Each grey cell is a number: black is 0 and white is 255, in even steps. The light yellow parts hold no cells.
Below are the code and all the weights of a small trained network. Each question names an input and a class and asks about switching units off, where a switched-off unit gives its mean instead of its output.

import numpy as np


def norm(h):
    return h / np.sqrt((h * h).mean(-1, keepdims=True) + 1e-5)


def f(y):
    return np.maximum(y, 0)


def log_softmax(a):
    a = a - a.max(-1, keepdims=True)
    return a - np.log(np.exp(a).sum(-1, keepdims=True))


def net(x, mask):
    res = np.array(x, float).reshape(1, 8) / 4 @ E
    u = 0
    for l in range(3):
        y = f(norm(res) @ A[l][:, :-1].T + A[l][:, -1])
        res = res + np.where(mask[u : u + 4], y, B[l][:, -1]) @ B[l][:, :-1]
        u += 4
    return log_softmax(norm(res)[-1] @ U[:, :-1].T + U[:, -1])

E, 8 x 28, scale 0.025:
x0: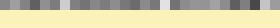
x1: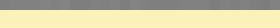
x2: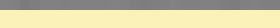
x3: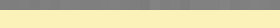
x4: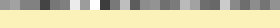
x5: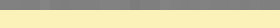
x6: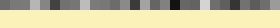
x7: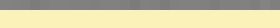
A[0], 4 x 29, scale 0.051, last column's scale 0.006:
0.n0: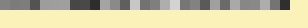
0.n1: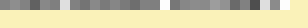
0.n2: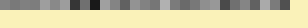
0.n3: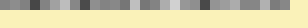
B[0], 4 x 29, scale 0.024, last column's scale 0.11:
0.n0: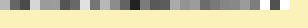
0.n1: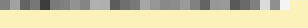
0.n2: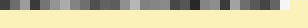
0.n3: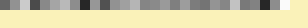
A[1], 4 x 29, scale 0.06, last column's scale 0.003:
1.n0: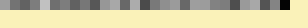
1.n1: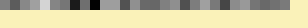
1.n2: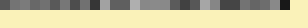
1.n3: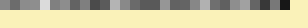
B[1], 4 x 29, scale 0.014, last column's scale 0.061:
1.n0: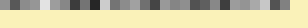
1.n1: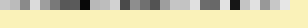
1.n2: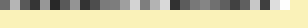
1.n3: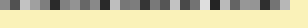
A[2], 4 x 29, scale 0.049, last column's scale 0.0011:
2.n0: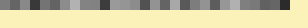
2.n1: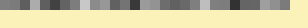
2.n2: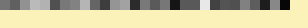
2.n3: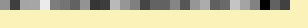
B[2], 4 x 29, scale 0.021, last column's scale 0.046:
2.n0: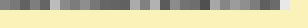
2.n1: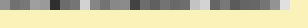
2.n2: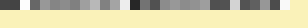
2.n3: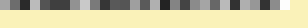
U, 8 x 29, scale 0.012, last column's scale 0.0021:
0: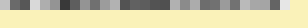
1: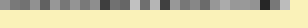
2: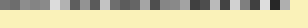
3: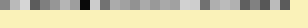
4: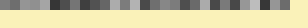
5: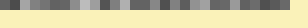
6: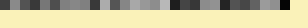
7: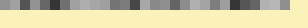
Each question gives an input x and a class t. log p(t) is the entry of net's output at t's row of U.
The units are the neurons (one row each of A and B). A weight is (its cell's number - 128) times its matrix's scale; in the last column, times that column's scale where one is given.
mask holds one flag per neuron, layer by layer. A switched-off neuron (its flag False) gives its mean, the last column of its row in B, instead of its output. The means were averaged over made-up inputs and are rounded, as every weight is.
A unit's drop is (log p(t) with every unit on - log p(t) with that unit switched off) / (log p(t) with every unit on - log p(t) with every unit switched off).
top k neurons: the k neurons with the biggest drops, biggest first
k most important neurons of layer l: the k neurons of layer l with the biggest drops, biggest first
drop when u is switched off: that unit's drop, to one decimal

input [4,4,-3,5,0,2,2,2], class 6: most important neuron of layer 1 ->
1.n1
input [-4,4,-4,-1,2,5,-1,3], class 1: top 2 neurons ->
0.n1, 0.n0
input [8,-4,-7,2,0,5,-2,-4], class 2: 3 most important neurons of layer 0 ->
0.n0, 0.n3, 0.n2
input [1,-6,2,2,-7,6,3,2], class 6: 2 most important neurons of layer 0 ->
0.n2, 0.n3
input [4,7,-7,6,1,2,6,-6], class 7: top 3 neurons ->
0.n3, 0.n2, 0.n1
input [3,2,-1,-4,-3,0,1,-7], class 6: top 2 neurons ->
0.n2, 1.n2
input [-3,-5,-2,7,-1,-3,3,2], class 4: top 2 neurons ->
0.n0, 0.n1
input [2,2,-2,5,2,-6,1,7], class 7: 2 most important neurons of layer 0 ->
0.n3, 0.n2
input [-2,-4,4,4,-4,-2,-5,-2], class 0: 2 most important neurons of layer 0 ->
0.n0, 0.n1
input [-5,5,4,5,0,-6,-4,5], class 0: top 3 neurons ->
0.n1, 0.n2, 0.n0
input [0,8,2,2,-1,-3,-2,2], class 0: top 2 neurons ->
0.n0, 0.n1
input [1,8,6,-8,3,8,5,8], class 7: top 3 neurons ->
0.n3, 0.n2, 0.n0
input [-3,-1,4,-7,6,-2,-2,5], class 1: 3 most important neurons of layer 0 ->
0.n0, 0.n1, 0.n2
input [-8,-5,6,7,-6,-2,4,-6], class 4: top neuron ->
0.n1
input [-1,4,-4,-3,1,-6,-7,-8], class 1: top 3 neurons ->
0.n3, 0.n1, 2.n3
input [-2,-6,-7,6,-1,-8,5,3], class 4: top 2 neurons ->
0.n0, 0.n1
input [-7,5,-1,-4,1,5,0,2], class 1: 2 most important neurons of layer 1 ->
1.n2, 1.n1
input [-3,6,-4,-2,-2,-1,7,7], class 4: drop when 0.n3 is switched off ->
0.1
